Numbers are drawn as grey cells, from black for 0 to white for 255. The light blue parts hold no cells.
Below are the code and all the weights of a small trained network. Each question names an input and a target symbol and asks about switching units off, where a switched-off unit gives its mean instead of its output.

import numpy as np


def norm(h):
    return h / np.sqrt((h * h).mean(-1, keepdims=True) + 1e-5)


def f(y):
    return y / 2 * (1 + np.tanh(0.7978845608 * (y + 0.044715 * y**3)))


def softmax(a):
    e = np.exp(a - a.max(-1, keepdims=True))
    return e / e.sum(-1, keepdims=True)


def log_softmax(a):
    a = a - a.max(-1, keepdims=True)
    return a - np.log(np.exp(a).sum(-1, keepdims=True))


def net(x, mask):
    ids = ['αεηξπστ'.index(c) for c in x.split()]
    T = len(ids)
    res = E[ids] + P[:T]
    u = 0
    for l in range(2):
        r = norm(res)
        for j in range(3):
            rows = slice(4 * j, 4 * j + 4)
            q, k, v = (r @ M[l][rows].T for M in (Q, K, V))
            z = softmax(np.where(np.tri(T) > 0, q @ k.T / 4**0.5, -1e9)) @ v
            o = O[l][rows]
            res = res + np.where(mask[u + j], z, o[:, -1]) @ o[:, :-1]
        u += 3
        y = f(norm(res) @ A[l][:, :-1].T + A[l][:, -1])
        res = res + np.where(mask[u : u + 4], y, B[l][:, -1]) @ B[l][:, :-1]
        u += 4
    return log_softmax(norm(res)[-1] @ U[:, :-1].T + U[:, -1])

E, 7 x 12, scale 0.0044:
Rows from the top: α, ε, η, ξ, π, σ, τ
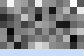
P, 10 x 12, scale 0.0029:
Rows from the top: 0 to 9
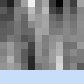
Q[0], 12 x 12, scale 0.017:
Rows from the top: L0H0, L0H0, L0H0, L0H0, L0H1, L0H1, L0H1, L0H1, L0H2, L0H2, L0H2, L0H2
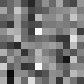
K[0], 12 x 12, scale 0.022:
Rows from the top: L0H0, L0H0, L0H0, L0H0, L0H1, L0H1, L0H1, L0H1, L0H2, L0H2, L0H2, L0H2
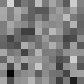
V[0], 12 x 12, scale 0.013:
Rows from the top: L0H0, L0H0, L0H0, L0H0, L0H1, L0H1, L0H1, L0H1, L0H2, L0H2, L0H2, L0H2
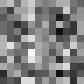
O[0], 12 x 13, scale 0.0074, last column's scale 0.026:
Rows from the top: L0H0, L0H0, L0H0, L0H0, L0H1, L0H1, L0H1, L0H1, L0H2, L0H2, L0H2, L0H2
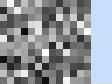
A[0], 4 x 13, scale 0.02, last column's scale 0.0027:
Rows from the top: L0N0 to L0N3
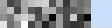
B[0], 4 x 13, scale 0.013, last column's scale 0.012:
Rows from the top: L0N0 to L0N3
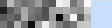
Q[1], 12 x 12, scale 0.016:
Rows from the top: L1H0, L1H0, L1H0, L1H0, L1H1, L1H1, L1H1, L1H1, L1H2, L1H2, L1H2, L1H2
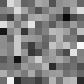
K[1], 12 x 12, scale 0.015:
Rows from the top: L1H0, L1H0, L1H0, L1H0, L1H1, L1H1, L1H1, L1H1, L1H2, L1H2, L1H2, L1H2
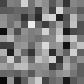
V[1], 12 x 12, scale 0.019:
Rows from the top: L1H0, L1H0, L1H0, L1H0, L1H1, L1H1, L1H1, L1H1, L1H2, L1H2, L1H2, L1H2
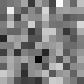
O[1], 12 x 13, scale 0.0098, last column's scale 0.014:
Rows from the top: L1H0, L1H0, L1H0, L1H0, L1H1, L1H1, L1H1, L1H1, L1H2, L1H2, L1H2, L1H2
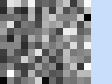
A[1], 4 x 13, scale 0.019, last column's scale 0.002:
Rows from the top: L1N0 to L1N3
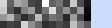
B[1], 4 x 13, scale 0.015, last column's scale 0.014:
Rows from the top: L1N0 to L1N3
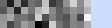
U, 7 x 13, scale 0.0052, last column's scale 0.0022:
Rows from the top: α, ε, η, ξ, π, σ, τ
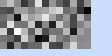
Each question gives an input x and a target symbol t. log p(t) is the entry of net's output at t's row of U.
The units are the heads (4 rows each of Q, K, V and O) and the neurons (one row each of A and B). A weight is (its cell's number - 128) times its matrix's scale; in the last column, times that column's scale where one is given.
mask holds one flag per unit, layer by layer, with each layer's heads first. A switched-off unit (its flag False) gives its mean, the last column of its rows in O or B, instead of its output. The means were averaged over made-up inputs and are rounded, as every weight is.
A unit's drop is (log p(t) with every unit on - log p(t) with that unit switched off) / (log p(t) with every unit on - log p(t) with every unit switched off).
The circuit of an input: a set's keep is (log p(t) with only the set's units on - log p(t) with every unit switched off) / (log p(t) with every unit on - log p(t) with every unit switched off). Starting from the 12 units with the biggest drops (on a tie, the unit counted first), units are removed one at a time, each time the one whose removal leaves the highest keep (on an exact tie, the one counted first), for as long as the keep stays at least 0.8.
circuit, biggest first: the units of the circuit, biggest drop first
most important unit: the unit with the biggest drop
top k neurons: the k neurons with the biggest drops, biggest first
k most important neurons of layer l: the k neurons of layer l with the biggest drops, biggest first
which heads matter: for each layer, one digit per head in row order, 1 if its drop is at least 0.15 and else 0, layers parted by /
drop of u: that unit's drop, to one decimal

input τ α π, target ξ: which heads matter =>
001 / 110
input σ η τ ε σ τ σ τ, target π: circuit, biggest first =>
[L0H2 L1H0]
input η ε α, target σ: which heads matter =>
110 / 000
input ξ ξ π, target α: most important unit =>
L0H0
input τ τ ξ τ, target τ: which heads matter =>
011 / 101
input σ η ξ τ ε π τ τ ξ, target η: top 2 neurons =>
[L0N0 L1N1]
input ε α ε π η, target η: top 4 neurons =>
[L0N2 L1N1 L0N0 L1N3]
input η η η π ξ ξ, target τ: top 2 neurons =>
[L0N0 L0N1]
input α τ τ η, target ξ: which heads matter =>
110 / 100
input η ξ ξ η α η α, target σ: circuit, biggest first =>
[L1H2 L0H0 L1N3]
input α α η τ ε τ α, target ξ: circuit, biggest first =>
[L0H1 L1H0]
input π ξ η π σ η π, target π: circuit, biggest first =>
[L1H0 L0H2]
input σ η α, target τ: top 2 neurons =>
[L0N0 L1N0]
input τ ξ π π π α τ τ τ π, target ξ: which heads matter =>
100 / 100
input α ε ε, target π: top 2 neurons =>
[L0N2 L0N0]
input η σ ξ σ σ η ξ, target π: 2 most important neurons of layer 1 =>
[L1N0 L1N1]
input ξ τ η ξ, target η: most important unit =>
L0H2
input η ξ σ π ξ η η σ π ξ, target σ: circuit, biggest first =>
[L0H1 L1H2 L0H2 L1N3]
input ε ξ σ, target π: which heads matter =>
101 / 100
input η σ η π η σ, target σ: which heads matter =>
011 / 011
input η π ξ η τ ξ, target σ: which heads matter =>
011 / 101
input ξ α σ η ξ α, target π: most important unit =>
L0N3
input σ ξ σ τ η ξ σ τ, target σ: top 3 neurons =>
[L1N3 L0N0 L0N3]
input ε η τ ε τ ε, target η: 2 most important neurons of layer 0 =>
[L0N0 L0N3]
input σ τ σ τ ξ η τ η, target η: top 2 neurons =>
[L1N1 L0N3]
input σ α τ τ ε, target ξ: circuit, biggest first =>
[L1H0 L0H1]
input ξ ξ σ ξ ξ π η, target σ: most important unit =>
L0H1
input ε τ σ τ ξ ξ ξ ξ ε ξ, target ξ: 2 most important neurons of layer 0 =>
[L0N2 L0N3]
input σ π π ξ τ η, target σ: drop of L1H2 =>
0.2
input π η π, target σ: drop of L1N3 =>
0.8
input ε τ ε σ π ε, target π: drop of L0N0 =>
0.2
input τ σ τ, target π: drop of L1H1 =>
0.1
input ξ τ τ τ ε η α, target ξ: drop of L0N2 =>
0.0
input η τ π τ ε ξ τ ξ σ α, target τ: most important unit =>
L0H0
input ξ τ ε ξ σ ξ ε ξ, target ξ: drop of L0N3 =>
0.2
